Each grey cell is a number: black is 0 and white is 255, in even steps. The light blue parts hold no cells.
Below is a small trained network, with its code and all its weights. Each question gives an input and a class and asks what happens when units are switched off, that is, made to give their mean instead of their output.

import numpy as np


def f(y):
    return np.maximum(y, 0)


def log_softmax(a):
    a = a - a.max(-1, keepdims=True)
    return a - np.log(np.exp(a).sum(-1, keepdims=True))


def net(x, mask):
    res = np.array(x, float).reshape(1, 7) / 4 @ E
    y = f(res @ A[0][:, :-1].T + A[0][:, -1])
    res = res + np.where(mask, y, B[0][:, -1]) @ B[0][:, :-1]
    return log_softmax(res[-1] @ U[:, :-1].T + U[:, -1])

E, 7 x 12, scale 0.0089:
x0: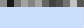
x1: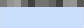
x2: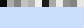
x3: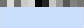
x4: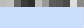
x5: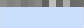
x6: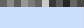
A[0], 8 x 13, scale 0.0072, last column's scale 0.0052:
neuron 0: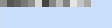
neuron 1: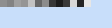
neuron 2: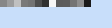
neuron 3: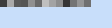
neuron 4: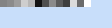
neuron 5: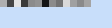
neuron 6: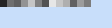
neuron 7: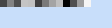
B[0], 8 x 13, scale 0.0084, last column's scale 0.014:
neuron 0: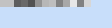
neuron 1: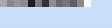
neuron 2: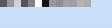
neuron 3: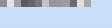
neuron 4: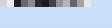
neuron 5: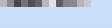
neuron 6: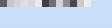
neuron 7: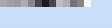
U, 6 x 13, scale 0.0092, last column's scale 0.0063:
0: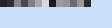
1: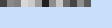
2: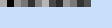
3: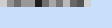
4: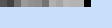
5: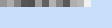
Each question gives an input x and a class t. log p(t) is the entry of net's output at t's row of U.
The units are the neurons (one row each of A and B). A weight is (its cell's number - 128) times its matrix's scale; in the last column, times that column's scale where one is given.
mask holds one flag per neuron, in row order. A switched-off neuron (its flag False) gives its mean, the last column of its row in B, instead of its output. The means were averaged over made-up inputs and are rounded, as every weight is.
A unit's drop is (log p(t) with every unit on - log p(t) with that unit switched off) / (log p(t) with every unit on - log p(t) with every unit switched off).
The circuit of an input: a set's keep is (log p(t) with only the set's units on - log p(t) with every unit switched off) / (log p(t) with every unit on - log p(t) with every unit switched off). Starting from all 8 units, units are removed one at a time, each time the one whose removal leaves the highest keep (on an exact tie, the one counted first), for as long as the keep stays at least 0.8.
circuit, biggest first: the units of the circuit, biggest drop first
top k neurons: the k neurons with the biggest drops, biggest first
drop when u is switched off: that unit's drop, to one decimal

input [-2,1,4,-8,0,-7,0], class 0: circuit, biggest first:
neuron 1; neuron 4
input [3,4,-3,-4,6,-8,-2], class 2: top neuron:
neuron 6
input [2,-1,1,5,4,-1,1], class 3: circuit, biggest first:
neuron 6; neuron 4
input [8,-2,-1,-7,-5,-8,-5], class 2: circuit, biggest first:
neuron 6; neuron 4
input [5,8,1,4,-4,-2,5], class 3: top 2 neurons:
neuron 6; neuron 4
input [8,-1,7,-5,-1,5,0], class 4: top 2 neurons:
neuron 1; neuron 4
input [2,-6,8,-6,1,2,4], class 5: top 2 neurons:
neuron 0; neuron 7
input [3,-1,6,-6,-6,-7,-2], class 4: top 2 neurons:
neuron 0; neuron 4
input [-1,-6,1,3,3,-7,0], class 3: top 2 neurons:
neuron 6; neuron 2
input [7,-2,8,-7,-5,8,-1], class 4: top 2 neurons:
neuron 0; neuron 5
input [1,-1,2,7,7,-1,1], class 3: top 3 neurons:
neuron 4; neuron 6; neuron 7
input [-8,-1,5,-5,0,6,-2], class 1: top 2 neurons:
neuron 6; neuron 1
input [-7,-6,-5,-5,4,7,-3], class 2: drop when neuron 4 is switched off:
0.3
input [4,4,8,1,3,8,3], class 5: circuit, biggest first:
neuron 0
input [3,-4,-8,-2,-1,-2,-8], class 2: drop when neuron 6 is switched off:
0.2
